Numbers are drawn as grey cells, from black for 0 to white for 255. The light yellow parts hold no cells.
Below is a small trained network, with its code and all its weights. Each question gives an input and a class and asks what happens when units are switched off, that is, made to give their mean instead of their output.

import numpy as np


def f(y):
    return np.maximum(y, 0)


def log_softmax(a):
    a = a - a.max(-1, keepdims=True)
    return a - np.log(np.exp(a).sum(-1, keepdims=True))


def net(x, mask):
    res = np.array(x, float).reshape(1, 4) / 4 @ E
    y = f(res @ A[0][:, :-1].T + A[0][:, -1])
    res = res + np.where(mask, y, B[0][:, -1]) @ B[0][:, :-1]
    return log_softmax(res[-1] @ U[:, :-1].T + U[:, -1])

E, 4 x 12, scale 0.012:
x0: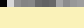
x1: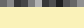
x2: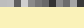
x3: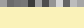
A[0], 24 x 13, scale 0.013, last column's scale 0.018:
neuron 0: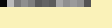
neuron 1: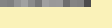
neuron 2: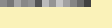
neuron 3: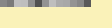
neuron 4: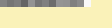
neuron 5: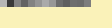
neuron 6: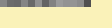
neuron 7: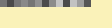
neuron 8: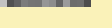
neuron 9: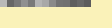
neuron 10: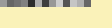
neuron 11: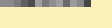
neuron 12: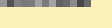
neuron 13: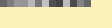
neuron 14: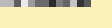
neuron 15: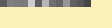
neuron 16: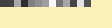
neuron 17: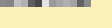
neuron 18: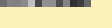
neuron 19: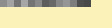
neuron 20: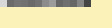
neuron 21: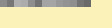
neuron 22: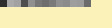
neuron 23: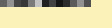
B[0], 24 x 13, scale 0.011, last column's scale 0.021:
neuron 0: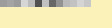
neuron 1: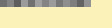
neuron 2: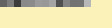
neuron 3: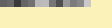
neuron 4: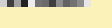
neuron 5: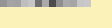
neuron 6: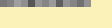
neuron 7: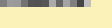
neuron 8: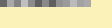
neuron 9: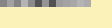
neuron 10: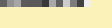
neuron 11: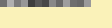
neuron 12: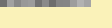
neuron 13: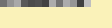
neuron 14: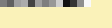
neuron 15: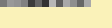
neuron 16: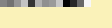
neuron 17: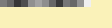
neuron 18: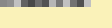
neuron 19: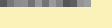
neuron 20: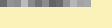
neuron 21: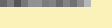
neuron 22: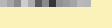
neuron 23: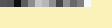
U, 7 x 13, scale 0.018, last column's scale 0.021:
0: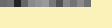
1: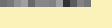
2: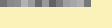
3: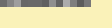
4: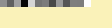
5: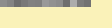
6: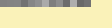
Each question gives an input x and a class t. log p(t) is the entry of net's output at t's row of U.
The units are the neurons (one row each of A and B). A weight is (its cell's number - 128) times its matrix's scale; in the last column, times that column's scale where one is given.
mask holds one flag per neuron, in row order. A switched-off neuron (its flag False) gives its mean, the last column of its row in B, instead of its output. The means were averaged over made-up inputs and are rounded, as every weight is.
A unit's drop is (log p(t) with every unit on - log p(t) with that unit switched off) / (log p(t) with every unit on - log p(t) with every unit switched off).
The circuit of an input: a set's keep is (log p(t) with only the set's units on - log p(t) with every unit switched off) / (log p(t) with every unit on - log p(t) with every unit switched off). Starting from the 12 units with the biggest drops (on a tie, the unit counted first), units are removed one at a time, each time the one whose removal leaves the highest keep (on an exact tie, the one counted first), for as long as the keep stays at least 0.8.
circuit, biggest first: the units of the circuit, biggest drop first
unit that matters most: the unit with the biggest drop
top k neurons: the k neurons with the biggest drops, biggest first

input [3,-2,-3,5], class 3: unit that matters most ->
neuron 14
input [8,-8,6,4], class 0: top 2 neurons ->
neuron 17; neuron 3
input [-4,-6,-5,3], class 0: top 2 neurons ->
neuron 14; neuron 17
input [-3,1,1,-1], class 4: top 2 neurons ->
neuron 0; neuron 22
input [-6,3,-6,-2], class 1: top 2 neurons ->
neuron 16; neuron 0
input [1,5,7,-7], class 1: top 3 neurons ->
neuron 14; neuron 10; neuron 7
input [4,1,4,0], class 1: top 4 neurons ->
neuron 14; neuron 5; neuron 9; neuron 8
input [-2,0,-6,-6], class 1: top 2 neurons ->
neuron 16; neuron 10
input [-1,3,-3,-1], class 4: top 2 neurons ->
neuron 14; neuron 3
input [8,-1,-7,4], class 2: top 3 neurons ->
neuron 0; neuron 22; neuron 14
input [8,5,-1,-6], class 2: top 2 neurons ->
neuron 0; neuron 22
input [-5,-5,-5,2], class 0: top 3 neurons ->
neuron 14; neuron 17; neuron 3
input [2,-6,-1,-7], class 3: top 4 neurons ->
neuron 13; neuron 18; neuron 23; neuron 15
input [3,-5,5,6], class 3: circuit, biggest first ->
neuron 10
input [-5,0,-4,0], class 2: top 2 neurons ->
neuron 14; neuron 5
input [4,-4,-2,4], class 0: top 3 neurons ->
neuron 5; neuron 17; neuron 3
